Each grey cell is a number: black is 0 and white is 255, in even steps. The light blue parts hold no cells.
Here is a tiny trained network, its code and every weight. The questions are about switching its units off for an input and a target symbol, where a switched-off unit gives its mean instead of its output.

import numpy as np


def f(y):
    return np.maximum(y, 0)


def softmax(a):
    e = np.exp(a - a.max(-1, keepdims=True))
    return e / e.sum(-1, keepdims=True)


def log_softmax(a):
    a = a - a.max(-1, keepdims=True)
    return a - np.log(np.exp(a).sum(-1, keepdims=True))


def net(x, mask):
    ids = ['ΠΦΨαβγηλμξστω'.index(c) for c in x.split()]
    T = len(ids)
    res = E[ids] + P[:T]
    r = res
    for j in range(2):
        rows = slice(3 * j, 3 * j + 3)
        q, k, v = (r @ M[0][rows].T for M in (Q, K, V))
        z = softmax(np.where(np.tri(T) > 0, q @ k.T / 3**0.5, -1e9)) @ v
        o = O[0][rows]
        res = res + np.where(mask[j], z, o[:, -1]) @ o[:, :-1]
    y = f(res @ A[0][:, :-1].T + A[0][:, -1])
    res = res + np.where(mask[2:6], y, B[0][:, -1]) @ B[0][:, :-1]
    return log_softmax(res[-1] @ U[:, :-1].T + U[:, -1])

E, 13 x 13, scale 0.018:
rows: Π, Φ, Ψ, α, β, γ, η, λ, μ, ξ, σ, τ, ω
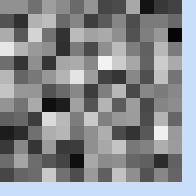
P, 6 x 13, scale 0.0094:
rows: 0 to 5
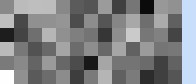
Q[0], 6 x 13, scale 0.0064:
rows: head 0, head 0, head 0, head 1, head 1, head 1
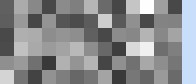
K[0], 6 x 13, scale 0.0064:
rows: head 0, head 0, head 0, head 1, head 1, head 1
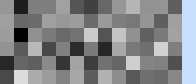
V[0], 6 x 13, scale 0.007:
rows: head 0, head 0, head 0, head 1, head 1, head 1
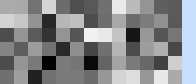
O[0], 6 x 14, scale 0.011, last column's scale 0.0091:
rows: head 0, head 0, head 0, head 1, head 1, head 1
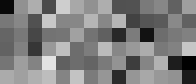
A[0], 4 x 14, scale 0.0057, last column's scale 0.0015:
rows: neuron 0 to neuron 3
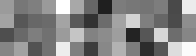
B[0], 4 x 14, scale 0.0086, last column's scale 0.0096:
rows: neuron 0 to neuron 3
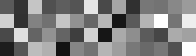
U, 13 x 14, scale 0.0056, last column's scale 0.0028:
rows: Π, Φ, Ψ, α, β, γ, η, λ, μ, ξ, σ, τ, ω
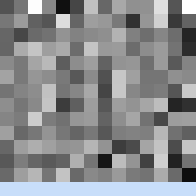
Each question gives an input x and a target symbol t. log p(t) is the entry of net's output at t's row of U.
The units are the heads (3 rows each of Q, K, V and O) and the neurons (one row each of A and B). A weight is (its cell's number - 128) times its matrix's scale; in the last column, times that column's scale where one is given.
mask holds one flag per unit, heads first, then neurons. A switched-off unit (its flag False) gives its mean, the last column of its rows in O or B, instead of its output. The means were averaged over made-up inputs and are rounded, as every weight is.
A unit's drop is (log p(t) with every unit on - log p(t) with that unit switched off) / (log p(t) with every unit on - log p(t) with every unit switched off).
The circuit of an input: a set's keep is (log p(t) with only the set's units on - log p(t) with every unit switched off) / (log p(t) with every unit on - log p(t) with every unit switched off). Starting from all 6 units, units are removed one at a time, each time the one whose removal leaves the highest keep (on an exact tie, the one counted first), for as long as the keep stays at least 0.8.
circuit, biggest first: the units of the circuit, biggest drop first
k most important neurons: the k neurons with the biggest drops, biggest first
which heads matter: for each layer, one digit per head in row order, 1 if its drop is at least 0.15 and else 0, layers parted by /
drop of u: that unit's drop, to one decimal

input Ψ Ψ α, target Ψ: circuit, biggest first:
[head 1]
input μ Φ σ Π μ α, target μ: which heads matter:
01
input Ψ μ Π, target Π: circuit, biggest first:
[neuron 3; neuron 0]
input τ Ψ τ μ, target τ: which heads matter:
11
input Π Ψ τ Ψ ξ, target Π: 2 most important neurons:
[neuron 3; neuron 2]
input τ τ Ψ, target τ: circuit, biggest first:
[head 0; neuron 3; head 1]
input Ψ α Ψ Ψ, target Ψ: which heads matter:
11
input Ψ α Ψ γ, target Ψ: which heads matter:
01
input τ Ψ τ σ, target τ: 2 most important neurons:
[neuron 1; neuron 2]
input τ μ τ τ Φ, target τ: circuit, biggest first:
[head 0; head 1]
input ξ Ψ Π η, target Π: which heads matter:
01
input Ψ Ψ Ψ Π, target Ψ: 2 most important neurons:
[neuron 3; neuron 1]
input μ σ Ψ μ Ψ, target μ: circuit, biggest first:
[head 1; neuron 1]
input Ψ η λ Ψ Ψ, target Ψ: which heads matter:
11
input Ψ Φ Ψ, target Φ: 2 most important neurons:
[neuron 1; neuron 3]
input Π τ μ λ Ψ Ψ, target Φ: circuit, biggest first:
[neuron 3]
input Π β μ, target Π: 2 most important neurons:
[neuron 0; neuron 1]
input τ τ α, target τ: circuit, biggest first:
[head 0; head 1; neuron 3]
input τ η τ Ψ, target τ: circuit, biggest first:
[head 0; head 1; neuron 1]
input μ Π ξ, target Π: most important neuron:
[neuron 1]
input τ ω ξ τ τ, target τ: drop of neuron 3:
0.0
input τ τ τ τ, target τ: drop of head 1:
0.3
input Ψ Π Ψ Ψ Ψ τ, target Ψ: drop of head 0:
0.3
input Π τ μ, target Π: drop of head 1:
0.2
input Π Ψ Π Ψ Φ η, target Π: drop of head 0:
0.2
